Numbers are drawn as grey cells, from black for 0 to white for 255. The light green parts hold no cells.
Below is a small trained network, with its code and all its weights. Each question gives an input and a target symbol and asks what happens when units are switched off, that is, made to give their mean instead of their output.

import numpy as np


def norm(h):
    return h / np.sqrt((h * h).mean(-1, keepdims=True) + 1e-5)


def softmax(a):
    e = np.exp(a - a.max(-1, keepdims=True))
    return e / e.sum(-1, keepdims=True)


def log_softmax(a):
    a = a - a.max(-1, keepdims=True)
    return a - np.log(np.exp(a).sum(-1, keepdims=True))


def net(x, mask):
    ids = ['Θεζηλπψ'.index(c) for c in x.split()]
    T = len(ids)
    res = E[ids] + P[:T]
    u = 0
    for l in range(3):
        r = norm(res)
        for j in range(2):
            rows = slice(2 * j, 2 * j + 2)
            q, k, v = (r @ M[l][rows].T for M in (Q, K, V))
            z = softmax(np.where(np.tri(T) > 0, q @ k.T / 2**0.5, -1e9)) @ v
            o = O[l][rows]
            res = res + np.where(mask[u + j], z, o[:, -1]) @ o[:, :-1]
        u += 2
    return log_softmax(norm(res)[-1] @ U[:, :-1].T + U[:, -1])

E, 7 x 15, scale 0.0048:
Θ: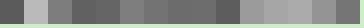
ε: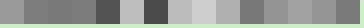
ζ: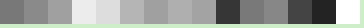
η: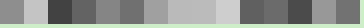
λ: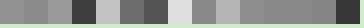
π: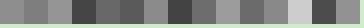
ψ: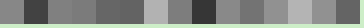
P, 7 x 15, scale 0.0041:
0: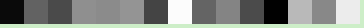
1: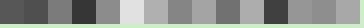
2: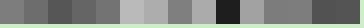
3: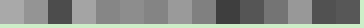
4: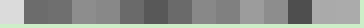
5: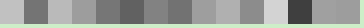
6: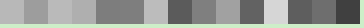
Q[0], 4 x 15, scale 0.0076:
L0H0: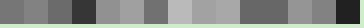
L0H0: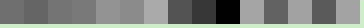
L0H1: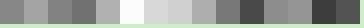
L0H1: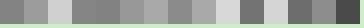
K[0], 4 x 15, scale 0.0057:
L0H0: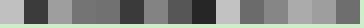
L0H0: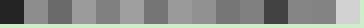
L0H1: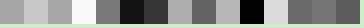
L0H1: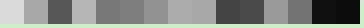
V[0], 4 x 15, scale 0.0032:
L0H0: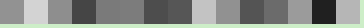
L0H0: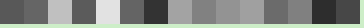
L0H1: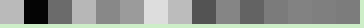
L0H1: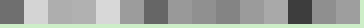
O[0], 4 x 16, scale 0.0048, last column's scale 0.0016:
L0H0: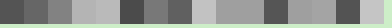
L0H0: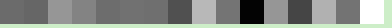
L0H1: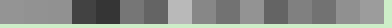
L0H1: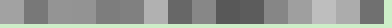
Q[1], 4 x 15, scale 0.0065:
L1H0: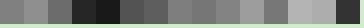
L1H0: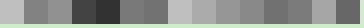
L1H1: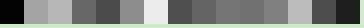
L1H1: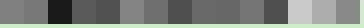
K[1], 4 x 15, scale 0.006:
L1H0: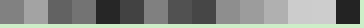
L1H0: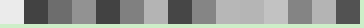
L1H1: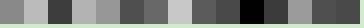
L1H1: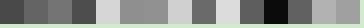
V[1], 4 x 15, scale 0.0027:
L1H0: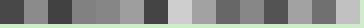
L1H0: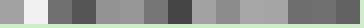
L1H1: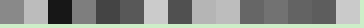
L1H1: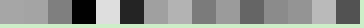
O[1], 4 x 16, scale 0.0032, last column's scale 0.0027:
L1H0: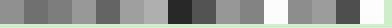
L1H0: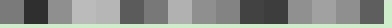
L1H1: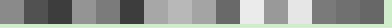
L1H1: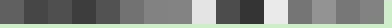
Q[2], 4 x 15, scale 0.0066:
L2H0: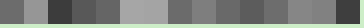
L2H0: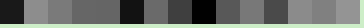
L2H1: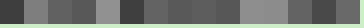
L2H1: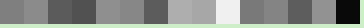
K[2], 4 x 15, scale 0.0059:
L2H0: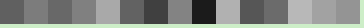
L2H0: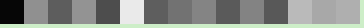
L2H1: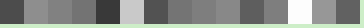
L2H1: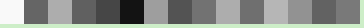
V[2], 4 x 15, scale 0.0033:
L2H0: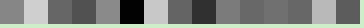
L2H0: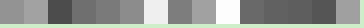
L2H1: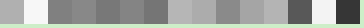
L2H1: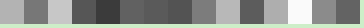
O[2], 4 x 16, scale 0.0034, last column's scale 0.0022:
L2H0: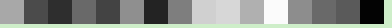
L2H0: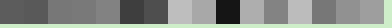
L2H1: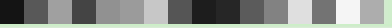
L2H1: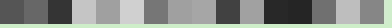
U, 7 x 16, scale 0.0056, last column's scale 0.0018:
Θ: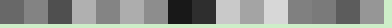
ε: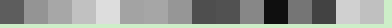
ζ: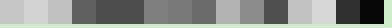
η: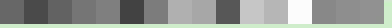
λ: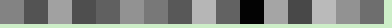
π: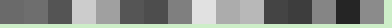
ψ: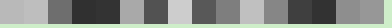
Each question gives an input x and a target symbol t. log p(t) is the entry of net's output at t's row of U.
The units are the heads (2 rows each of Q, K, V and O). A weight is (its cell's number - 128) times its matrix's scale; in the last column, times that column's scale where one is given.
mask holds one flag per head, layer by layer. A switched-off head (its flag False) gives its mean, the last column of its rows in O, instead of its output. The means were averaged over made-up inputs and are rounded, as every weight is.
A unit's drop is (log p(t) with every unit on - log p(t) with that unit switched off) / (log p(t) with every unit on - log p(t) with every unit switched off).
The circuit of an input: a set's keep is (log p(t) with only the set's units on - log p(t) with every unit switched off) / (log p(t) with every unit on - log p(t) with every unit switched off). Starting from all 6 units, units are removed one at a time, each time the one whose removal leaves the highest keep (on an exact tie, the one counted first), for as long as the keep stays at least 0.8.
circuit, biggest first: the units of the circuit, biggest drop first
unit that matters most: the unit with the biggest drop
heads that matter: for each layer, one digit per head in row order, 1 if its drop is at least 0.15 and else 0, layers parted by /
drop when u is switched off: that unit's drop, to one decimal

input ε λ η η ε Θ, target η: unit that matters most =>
L2H0
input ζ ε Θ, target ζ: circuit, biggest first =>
(L2H1 L0H1 L1H1)
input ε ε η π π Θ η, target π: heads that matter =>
00 / 00 / 01
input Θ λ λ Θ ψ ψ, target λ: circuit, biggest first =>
(L1H0 L0H0)
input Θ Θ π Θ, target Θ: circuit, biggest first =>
(L0H1 L1H0)
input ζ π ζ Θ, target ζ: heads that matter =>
00 / 00 / 01
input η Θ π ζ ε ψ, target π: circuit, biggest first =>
(L0H1 L2H1)
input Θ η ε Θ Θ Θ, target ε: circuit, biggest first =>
(L1H0 L2H0)
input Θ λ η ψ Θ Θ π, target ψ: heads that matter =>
01 / 00 / 00
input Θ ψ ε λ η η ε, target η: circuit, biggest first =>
(L2H0 L2H1)
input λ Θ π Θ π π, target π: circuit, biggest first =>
(L2H1 L0H1)
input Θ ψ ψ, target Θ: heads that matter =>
01 / 10 / 00
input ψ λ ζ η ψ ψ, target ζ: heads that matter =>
01 / 10 / 01
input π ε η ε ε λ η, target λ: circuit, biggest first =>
(L0H0 L2H1)
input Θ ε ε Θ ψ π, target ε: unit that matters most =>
L2H0
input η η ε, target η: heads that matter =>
00 / 00 / 00
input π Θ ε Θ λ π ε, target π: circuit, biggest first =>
(L2H1 L0H0)
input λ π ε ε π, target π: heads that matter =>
01 / 00 / 01
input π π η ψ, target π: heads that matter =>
00 / 00 / 01
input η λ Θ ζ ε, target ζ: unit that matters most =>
L0H0
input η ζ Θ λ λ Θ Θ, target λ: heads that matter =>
00 / 11 / 00
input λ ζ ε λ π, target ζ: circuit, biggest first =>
(L2H1 L0H1)
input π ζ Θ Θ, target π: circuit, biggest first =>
(L2H1 L1H0 L0H1)
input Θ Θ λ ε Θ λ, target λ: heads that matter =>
10 / 00 / 01
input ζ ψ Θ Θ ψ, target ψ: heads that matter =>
01 / 00 / 00
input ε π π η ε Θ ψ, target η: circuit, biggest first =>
(L1H1 L1H0)
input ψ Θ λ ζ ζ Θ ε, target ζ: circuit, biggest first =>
(L2H1 L0H0 L1H0)
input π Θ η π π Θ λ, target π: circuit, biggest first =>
(L2H1)
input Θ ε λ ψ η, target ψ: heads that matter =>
10 / 00 / 00
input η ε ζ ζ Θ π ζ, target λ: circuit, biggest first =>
(L0H1 L2H1)
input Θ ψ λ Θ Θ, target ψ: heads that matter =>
01 / 00 / 00
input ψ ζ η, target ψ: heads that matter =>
11 / 00 / 00
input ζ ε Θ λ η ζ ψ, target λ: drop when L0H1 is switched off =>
0.1
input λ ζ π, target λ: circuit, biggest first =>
(L1H1)
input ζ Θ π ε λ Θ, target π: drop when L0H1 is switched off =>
0.5
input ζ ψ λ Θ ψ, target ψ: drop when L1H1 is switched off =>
0.0
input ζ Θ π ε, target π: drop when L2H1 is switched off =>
0.2
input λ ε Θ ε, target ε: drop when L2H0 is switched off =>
0.3
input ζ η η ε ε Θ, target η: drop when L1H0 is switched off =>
0.2
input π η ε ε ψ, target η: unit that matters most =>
L1H1
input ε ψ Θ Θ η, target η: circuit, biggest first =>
(L2H0 L2H1)
